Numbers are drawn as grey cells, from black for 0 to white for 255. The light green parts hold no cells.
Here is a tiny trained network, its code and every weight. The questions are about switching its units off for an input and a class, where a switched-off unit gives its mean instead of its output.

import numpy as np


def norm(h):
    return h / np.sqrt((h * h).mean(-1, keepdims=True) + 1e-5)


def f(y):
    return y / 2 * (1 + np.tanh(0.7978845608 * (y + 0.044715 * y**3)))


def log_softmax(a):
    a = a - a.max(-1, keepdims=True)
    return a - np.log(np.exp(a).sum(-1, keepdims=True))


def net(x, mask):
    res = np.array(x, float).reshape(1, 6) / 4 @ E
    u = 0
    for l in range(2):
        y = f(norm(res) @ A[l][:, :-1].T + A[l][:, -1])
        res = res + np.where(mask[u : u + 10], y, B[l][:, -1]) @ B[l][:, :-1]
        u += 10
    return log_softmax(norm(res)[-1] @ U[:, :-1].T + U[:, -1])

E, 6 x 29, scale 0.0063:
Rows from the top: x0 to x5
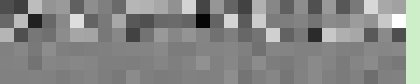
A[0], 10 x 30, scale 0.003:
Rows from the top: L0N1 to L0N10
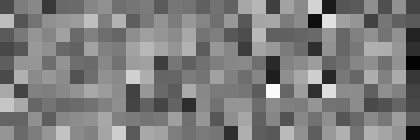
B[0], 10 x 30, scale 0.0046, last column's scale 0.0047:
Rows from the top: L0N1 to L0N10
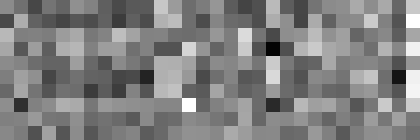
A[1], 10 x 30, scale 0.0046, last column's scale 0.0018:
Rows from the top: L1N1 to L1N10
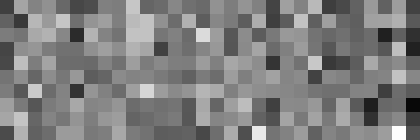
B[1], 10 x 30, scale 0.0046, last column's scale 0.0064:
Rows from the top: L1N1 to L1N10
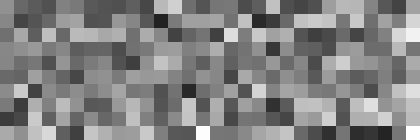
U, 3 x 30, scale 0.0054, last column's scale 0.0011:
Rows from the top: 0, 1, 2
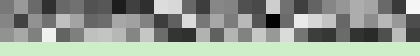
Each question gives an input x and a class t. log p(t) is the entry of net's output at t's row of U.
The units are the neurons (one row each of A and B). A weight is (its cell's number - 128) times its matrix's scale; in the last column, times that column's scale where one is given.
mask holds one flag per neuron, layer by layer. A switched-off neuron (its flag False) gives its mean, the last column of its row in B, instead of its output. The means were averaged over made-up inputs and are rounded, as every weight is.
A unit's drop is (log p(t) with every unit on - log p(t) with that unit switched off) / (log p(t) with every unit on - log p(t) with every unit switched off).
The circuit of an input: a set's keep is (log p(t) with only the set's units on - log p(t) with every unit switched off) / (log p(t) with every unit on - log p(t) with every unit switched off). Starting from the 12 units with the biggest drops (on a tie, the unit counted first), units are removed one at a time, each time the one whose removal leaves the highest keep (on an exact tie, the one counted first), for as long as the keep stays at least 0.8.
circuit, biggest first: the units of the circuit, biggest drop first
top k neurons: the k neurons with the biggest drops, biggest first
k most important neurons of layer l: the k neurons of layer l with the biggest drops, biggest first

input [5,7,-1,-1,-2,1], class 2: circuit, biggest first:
L1N10
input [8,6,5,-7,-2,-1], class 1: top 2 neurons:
L0N4, L1N2
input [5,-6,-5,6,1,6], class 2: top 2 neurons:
L1N3, L0N2
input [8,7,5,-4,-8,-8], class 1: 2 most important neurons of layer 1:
L1N2, L1N3
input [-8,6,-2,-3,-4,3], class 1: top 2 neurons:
L1N8, L1N9
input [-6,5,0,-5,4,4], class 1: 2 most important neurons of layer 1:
L1N8, L1N9
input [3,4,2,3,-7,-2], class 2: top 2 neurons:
L1N10, L0N8
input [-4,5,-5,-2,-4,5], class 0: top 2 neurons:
L0N6, L1N3
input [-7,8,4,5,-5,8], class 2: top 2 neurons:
L1N10, L0N4
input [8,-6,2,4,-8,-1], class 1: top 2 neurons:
L1N2, L0N4
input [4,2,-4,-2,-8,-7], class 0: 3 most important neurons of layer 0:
L0N6, L0N8, L0N1
